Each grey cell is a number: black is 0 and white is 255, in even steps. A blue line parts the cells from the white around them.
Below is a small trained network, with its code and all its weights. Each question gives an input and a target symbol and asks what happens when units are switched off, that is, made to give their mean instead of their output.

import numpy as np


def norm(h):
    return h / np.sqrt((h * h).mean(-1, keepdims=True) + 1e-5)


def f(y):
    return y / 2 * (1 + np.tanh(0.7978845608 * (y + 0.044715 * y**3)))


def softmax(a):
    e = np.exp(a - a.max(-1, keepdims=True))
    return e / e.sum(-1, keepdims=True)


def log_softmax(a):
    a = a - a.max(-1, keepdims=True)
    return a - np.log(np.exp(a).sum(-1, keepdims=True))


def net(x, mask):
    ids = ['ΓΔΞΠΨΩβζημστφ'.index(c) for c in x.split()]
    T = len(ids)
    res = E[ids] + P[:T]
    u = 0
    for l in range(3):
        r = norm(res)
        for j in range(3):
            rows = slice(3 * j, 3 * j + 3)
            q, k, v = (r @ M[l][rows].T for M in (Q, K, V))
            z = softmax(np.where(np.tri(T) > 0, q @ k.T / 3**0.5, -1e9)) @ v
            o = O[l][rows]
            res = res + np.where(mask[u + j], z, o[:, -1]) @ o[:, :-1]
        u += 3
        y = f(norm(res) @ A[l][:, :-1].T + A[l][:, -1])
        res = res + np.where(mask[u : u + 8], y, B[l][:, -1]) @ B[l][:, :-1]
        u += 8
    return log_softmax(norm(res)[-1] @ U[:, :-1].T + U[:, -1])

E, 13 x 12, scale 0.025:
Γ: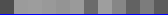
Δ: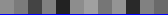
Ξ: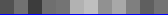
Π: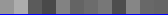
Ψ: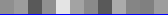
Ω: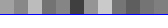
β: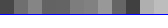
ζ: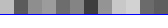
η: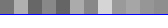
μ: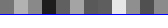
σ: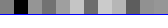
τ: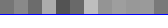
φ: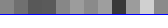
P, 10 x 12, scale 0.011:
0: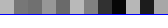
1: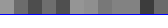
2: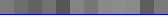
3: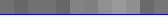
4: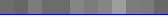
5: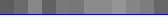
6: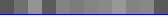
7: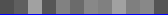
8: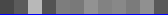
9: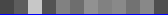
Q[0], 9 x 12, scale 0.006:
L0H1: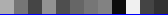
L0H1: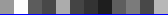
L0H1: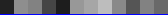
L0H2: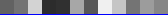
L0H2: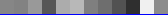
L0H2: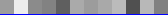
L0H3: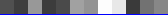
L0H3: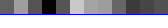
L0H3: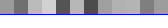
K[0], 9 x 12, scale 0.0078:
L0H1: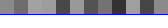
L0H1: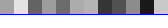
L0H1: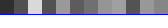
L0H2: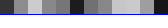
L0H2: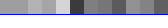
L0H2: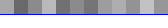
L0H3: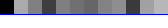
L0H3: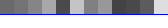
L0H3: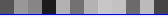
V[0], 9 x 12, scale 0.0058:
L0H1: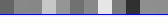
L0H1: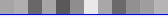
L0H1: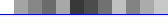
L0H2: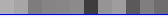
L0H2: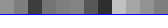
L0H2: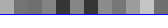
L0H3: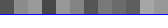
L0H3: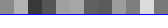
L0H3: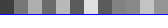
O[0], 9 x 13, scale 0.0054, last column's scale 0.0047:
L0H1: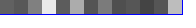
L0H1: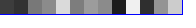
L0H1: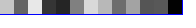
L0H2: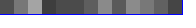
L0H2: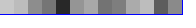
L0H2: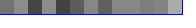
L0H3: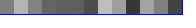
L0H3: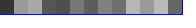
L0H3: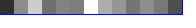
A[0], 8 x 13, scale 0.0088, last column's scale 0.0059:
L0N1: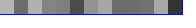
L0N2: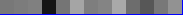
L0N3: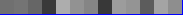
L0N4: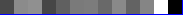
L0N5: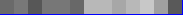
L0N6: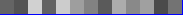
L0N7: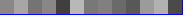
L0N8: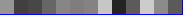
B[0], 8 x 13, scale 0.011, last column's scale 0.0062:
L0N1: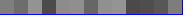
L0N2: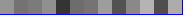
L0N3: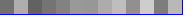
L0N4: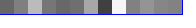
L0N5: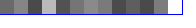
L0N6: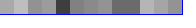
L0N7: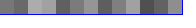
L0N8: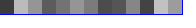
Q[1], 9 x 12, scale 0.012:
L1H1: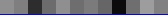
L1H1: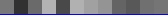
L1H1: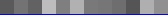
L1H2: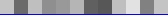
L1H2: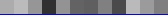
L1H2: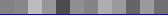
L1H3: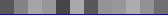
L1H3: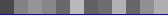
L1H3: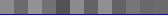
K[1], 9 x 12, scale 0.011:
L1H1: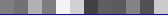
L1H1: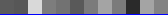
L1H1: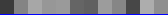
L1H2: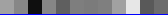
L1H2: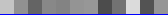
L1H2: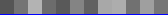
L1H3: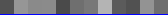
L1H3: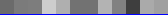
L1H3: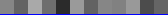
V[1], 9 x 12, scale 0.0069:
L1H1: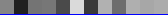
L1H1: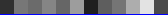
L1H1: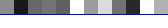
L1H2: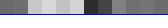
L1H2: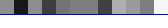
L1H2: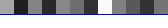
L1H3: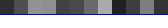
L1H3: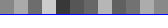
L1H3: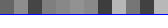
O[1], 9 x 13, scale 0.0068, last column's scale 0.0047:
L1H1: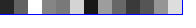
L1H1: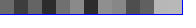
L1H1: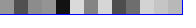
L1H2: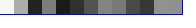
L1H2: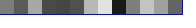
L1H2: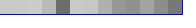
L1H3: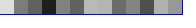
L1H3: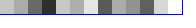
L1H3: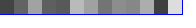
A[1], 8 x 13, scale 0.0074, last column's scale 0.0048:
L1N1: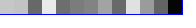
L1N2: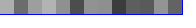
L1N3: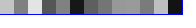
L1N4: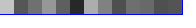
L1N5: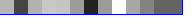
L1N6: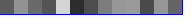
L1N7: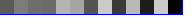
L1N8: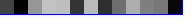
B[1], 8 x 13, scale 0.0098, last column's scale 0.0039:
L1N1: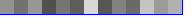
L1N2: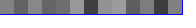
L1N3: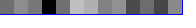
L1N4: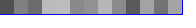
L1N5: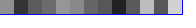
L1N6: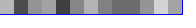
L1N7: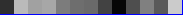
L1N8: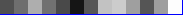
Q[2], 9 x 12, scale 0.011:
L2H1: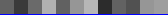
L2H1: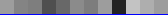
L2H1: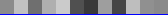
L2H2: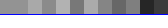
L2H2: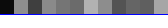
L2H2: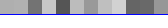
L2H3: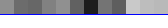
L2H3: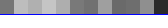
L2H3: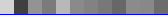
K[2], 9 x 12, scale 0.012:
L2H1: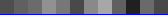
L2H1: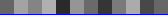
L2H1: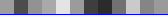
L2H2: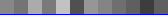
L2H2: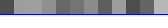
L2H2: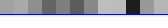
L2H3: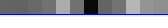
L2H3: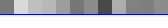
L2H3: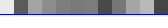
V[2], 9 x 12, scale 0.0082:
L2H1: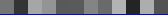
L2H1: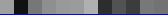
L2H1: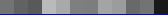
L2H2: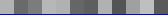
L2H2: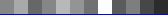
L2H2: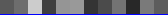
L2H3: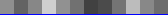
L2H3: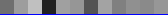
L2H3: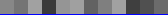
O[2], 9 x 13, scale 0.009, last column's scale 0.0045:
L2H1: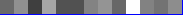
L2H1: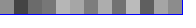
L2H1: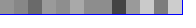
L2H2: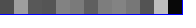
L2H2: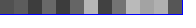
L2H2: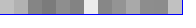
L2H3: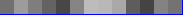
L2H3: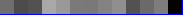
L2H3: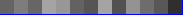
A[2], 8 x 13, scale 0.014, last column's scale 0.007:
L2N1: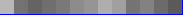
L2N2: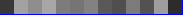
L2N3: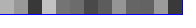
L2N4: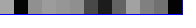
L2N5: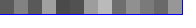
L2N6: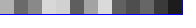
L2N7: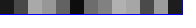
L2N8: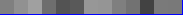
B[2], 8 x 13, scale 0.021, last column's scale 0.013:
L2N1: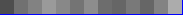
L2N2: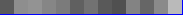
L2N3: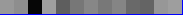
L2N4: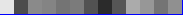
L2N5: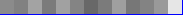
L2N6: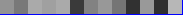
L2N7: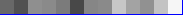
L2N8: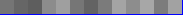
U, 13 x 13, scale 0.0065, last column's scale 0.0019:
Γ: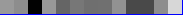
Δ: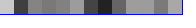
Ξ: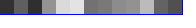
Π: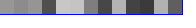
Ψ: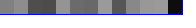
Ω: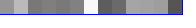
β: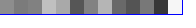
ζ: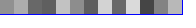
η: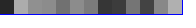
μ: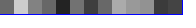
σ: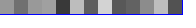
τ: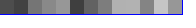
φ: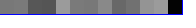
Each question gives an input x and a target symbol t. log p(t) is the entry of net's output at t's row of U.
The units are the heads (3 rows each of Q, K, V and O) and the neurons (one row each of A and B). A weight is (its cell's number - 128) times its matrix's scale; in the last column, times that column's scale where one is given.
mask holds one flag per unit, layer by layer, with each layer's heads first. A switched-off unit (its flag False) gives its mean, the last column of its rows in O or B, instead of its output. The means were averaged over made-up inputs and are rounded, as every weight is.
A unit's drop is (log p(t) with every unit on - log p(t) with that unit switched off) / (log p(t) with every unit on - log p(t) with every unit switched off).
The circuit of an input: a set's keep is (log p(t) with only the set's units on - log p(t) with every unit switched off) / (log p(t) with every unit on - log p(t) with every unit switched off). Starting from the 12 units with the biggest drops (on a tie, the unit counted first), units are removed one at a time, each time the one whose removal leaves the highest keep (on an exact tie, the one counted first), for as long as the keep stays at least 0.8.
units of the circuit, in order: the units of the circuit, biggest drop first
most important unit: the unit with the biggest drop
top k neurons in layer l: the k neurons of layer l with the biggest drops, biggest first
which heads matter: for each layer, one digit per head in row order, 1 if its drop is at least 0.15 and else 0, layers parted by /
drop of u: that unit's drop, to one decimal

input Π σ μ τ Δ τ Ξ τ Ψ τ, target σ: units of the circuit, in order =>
[L0N5 L1H1]
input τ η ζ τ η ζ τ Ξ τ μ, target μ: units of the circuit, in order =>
[L0N2 L2N7]
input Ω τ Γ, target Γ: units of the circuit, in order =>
[L1H2 L2N3]
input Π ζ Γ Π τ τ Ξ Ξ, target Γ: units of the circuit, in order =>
[L1H2 L2N3]
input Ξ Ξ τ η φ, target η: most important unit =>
L0N8
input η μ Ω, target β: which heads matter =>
000 / 010 / 001
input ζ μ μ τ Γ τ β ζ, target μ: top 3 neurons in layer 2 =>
[L2N7 L2N6 L2N5]
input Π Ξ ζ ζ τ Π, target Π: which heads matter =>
100 / 010 / 100
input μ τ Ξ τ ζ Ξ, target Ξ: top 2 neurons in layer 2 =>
[L2N7 L2N6]
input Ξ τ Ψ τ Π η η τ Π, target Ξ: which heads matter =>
100 / 001 / 000
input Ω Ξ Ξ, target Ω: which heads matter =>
000 / 100 / 000
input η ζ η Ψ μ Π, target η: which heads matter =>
100 / 000 / 000
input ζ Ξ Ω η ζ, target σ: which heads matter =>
100 / 101 / 001
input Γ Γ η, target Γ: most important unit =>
L1H2
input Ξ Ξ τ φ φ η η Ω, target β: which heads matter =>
000 / 000 / 001
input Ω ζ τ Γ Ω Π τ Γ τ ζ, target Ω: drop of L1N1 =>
0.1
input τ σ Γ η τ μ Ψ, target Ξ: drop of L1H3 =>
0.1
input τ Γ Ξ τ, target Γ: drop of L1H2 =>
0.4
